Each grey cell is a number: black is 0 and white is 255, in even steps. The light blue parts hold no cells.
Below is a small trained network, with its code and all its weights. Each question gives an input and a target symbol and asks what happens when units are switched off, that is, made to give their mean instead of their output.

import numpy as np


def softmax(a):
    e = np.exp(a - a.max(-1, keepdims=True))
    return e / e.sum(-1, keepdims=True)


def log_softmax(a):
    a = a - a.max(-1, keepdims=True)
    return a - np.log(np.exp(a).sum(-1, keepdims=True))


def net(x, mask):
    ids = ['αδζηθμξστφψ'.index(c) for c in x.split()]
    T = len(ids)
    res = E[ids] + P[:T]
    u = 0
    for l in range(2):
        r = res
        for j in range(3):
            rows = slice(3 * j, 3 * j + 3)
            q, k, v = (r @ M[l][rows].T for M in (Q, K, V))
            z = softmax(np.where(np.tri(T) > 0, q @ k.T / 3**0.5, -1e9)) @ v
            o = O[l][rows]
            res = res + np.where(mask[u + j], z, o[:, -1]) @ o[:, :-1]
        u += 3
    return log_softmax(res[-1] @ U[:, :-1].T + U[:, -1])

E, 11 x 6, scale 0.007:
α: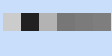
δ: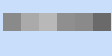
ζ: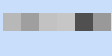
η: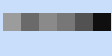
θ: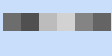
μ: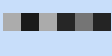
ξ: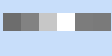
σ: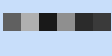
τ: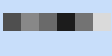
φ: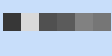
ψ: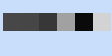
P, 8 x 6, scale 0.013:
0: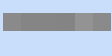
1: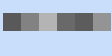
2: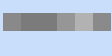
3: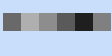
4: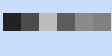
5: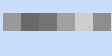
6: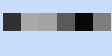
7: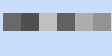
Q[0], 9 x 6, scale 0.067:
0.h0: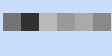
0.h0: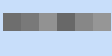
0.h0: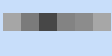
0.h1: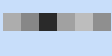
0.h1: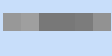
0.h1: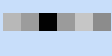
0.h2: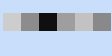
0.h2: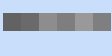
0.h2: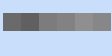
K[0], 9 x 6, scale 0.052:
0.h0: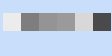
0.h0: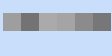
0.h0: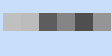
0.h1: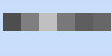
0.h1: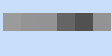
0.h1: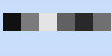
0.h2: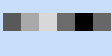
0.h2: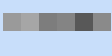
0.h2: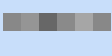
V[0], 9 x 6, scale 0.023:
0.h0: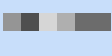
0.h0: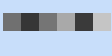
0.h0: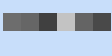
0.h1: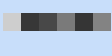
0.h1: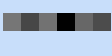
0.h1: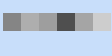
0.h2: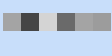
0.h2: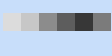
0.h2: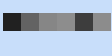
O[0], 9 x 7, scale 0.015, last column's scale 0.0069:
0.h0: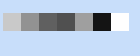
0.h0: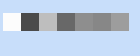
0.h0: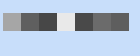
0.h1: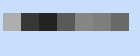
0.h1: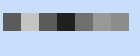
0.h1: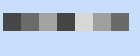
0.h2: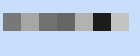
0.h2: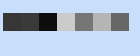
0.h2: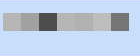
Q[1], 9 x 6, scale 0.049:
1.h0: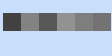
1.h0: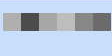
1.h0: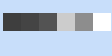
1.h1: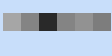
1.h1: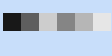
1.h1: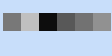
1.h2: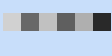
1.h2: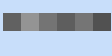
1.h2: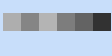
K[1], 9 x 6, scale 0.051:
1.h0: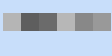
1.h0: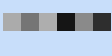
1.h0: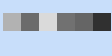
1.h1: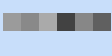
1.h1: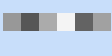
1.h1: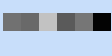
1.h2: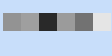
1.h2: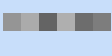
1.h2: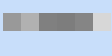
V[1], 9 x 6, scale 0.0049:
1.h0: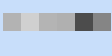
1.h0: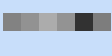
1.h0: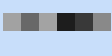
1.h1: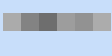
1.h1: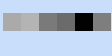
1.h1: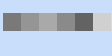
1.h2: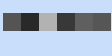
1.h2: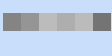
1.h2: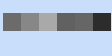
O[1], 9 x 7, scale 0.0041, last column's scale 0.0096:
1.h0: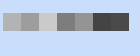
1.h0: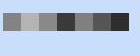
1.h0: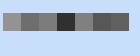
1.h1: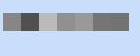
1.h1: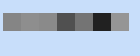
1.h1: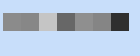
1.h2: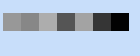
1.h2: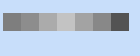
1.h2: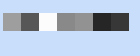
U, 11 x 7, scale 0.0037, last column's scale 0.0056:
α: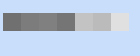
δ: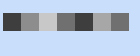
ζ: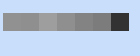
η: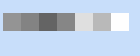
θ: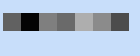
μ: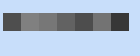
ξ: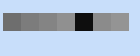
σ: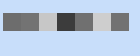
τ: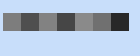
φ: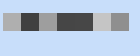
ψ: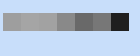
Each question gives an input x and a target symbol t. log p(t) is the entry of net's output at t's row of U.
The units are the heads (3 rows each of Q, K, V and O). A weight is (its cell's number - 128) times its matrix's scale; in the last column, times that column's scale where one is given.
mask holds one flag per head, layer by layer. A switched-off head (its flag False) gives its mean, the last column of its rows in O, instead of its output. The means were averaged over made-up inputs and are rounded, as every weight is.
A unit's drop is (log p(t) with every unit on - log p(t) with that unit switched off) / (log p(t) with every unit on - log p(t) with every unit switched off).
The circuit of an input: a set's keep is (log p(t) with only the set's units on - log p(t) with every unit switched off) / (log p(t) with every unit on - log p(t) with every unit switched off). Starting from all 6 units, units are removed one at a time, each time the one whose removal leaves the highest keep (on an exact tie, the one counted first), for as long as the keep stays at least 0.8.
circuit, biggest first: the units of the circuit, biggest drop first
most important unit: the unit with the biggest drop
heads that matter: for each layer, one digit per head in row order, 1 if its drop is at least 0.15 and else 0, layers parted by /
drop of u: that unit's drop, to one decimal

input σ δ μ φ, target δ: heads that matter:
100 / 000
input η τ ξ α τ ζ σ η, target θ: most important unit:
0.h1
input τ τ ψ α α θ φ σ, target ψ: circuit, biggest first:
0.h2; 0.h1
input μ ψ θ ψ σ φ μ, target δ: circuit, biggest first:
0.h1; 0.h2
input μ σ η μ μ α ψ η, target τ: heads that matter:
011 / 000
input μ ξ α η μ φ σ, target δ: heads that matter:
011 / 000
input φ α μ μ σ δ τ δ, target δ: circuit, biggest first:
0.h2; 0.h0; 0.h1
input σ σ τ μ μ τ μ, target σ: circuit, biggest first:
0.h1; 0.h2
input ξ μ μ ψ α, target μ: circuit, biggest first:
0.h1; 0.h2; 0.h0
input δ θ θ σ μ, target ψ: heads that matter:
011 / 000
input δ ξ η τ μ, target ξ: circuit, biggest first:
0.h0; 0.h1
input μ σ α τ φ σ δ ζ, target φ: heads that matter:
011 / 000
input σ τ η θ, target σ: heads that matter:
100 / 000
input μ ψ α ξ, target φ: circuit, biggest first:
0.h0
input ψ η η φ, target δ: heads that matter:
101 / 000
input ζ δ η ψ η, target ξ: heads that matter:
111 / 000
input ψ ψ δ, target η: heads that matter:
001 / 000
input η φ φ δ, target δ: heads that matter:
110 / 000
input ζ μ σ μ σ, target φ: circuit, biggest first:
0.h2; 0.h1
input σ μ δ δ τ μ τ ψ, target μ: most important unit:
0.h2
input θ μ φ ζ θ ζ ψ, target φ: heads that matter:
100 / 000
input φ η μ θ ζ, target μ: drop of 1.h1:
0.1
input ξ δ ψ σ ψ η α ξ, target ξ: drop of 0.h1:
0.3
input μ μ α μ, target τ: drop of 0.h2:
0.2
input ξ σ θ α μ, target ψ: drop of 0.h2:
0.3
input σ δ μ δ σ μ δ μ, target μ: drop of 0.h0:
0.2
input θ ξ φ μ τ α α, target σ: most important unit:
0.h0
